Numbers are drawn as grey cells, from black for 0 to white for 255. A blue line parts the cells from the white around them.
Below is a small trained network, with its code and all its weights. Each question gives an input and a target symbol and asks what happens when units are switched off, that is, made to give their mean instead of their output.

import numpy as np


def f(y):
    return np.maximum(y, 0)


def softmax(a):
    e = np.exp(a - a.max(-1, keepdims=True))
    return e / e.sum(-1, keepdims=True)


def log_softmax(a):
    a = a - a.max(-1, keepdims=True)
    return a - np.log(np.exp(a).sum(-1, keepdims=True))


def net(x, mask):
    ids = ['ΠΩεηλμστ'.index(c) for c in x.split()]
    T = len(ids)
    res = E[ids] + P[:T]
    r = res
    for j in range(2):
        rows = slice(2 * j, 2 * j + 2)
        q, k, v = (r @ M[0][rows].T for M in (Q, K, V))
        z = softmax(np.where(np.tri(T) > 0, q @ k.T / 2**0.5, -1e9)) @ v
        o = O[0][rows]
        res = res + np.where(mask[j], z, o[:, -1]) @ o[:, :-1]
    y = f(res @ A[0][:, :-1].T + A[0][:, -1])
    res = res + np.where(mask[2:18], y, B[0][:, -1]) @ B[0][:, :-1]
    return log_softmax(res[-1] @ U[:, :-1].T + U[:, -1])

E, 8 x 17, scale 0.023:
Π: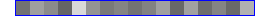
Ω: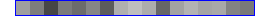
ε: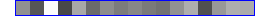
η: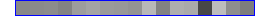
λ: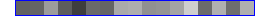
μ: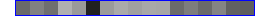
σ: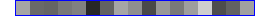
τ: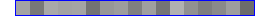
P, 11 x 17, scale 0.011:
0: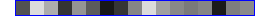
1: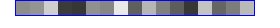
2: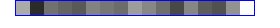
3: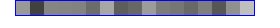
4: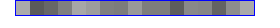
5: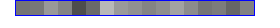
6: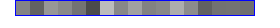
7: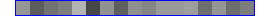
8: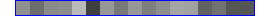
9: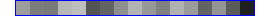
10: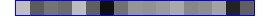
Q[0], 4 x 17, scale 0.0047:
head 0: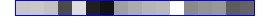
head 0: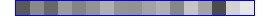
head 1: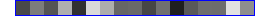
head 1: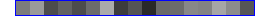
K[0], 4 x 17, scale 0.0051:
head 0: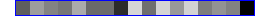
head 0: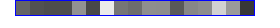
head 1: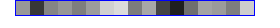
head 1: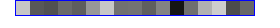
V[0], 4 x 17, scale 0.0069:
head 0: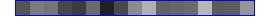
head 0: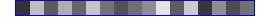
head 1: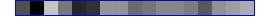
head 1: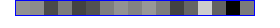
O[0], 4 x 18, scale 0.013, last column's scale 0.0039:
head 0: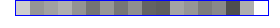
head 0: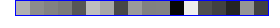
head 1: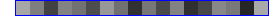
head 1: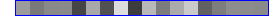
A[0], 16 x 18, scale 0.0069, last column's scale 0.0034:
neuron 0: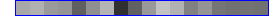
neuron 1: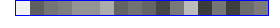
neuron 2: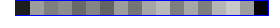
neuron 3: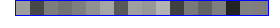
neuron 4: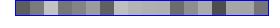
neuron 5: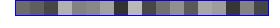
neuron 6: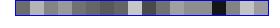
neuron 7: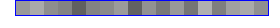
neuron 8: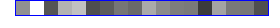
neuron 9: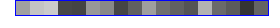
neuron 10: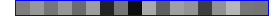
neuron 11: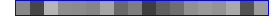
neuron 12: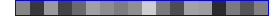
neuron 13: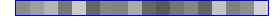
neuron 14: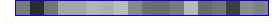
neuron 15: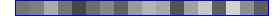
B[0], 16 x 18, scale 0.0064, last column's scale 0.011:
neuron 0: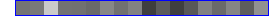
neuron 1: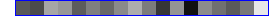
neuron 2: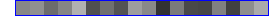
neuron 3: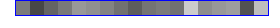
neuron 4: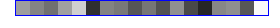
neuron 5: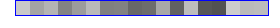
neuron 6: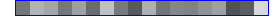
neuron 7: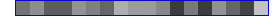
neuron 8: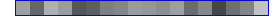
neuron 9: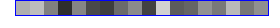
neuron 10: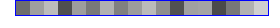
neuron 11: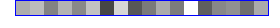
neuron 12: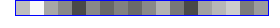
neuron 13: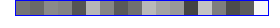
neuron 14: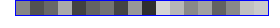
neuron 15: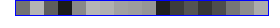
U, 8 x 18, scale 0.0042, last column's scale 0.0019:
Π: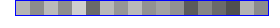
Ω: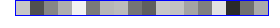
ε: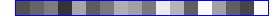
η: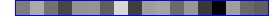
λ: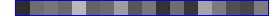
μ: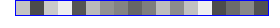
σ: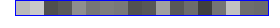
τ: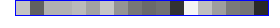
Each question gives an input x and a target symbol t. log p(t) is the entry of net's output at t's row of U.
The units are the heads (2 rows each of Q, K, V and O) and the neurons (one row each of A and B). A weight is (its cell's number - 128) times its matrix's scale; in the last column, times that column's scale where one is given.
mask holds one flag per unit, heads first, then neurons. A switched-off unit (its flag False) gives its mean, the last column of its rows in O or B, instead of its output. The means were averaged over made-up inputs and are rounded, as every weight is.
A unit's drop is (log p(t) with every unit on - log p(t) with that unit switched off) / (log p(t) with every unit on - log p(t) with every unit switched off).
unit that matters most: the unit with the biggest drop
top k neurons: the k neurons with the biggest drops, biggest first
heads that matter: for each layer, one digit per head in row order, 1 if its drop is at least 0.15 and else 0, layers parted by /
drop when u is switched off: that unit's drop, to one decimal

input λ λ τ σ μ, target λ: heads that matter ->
01
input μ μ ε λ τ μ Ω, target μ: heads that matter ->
11
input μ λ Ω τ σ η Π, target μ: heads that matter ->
10
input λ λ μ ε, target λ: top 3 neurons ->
(neuron 1; neuron 5; neuron 14)
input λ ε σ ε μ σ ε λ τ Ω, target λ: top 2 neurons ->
(neuron 1; neuron 14)
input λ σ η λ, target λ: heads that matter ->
01
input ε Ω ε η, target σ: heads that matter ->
11
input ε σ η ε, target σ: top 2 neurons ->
(neuron 5; neuron 11)
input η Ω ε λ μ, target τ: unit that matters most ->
head 1
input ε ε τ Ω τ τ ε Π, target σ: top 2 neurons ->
(neuron 5; neuron 1)
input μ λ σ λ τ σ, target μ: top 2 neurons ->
(neuron 4; neuron 14)
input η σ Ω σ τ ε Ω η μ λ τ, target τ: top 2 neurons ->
(neuron 3; neuron 5)
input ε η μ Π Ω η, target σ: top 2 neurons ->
(neuron 5; neuron 9)
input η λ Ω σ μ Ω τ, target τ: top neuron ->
(neuron 11)
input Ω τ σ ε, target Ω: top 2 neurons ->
(neuron 11; neuron 1)
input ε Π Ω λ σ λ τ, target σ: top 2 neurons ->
(neuron 5; neuron 11)
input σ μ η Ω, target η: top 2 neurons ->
(neuron 7; neuron 10)
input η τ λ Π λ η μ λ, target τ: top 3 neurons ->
(neuron 3; neuron 5; neuron 1)
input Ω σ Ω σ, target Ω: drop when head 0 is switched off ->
0.7
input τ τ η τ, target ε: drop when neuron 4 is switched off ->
0.1
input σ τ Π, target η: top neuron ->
(neuron 1)
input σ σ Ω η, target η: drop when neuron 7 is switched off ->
0.2
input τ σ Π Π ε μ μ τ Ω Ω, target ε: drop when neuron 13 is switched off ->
0.0
